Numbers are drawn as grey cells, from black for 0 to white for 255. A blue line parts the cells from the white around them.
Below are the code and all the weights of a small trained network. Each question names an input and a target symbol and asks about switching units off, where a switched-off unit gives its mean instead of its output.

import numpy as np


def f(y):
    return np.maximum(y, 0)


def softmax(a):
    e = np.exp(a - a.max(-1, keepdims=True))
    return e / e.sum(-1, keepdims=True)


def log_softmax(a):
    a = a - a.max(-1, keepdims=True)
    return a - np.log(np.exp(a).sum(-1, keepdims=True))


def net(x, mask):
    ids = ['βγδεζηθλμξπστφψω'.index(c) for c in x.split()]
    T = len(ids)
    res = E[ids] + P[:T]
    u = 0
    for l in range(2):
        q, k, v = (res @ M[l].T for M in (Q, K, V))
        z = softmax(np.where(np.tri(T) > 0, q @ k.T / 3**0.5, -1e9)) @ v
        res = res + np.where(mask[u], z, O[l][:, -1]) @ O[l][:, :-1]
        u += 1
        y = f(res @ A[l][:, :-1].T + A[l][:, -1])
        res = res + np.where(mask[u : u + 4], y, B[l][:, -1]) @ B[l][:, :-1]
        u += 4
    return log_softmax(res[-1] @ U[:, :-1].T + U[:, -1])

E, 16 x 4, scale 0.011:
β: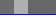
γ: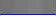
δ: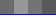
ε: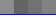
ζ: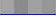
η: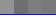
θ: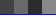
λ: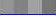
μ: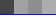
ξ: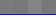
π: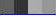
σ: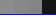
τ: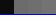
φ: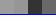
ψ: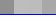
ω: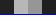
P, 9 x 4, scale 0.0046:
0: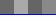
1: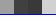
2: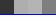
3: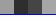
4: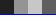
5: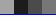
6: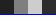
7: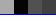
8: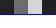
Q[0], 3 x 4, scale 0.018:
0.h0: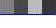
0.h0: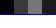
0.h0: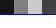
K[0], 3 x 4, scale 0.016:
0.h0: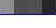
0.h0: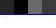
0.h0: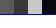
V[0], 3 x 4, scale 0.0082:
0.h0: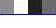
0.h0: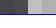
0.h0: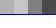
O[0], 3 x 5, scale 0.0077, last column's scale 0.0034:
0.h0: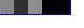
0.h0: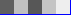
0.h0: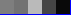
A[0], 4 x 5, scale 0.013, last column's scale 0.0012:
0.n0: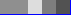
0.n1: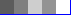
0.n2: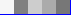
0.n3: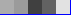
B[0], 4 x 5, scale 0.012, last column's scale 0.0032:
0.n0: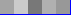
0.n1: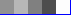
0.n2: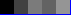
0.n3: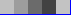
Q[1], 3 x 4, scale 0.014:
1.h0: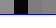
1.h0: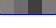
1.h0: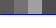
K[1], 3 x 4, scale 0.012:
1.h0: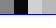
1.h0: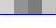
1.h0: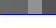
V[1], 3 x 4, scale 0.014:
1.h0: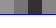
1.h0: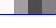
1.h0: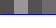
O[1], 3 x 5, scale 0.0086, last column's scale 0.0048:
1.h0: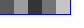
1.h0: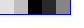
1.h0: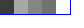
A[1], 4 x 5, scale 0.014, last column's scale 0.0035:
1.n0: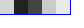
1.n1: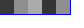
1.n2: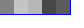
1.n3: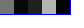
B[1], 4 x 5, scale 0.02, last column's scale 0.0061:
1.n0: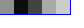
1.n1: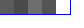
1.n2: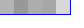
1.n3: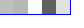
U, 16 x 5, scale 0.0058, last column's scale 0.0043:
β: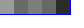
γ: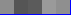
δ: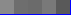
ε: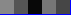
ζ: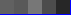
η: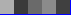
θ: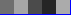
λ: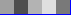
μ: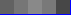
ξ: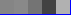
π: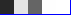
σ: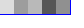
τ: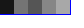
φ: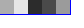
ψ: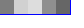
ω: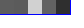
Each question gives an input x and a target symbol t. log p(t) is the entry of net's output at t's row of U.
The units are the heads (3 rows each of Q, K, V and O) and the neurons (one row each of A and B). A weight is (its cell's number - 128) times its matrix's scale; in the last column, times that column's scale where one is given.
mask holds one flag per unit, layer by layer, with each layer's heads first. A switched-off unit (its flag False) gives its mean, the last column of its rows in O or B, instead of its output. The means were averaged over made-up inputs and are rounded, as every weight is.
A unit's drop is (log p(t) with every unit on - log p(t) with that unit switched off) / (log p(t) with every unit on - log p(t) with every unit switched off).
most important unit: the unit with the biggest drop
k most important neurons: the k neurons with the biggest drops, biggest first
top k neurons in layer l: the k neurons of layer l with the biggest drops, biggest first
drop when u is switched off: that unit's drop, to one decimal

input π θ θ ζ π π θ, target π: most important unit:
0.h0
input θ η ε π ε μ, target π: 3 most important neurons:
(1.n1; 1.n3; 1.n0)
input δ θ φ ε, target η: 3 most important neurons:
(1.n0; 0.n1; 1.n3)
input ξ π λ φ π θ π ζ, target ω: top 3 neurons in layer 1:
(1.n3; 1.n1; 1.n0)
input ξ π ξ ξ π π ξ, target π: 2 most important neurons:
(1.n3; 1.n1)
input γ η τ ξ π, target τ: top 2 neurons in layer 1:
(1.n1; 1.n3)
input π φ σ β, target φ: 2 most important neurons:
(0.n3; 1.n1)
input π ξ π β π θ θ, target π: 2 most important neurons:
(1.n1; 0.n1)
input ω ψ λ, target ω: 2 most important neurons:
(1.n1; 0.n3)
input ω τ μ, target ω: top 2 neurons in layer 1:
(1.n1; 1.n2)
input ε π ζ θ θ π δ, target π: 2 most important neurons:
(1.n3; 1.n0)
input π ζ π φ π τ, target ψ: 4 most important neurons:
(1.n3; 0.n1; 1.n0; 1.n1)
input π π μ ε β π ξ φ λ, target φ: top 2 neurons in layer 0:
(0.n3; 0.n2)
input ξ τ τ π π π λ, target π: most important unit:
0.h0
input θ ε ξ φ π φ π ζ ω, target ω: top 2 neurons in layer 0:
(0.n1; 0.n3)
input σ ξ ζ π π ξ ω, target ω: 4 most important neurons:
(1.n1; 1.n2; 0.n1; 0.n3)
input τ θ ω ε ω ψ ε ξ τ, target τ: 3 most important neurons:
(1.n1; 1.n3; 0.n3)
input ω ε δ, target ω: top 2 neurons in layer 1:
(1.n1; 1.n2)
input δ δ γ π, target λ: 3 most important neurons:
(1.n0; 1.n3; 1.n1)
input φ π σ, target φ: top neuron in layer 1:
(1.n3)
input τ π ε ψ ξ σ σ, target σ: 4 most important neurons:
(1.n2; 0.n0; 1.n0; 0.n2)
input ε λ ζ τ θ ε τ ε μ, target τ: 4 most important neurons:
(1.n1; 1.n3; 0.n3; 0.n0)
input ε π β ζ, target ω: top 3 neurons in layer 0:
(0.n2; 0.n1; 0.n3)
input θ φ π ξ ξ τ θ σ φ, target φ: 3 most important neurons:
(0.n3; 1.n0; 0.n2)
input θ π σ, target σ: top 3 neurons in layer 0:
(0.n0; 0.n2; 0.n1)
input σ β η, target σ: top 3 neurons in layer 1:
(1.n2; 1.n0; 1.n1)
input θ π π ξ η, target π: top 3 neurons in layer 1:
(1.n1; 1.n3; 1.n0)
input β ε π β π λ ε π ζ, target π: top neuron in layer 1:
(1.n3)
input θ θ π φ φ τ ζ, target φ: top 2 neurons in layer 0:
(0.n3; 0.n0)
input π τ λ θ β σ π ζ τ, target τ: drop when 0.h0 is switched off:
0.2
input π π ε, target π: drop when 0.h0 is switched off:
0.3
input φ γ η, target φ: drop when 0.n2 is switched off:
0.1
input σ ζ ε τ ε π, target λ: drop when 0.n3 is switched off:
0.1
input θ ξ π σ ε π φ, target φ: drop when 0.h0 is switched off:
0.0
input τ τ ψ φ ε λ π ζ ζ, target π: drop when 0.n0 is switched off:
0.2
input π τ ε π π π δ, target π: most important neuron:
(1.n3)
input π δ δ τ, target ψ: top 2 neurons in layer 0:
(0.n1; 0.n3)
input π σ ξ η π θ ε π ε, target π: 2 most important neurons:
(1.n1; 1.n3)
